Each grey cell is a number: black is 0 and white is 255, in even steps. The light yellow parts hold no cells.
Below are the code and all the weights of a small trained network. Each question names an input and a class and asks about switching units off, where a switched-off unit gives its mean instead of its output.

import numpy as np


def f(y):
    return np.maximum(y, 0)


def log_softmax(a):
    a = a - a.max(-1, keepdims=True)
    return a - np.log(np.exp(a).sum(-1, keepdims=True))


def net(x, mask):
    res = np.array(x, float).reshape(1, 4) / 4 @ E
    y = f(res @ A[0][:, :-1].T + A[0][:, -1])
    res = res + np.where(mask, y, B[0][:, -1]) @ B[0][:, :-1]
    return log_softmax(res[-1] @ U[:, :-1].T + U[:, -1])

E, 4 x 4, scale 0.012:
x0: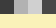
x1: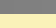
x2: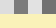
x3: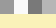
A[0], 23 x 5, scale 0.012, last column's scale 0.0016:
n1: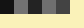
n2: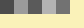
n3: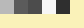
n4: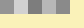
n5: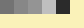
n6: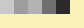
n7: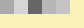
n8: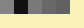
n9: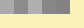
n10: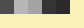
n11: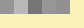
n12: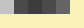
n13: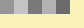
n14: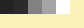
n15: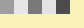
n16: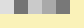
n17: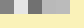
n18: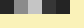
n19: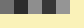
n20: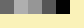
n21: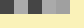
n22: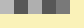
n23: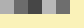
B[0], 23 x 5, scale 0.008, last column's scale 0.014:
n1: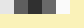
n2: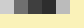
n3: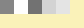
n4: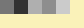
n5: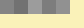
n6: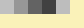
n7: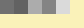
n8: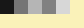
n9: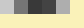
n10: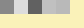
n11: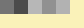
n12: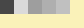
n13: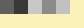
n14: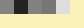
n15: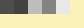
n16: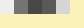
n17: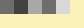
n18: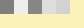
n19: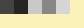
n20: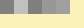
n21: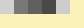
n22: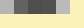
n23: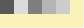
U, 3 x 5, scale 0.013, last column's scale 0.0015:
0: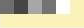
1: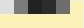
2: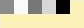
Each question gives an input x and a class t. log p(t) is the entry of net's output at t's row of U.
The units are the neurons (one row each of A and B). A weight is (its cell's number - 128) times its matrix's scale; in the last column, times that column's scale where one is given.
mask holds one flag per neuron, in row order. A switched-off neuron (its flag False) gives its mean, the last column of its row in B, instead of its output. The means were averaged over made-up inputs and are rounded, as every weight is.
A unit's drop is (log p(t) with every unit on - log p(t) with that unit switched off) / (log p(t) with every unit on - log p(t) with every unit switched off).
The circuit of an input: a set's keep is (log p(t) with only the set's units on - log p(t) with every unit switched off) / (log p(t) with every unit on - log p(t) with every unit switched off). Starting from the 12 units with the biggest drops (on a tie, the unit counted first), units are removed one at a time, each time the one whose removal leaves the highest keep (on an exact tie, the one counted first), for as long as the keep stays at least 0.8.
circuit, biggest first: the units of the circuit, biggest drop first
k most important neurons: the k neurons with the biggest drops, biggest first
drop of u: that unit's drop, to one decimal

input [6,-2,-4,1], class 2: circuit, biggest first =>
[n18]
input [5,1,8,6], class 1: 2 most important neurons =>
[n16, n6]
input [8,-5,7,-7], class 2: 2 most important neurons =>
[n18, n10]
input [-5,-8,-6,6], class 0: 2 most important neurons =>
[n15, n13]
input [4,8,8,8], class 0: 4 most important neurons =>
[n15, n13, n1, n4]
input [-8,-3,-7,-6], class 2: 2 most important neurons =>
[n12, n3]
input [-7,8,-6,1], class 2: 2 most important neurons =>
[n3, n23]
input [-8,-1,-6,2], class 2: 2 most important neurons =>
[n3, n23]
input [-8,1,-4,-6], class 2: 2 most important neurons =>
[n3, n12]
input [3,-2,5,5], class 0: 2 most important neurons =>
[n1, n15]
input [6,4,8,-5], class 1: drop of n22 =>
0.1
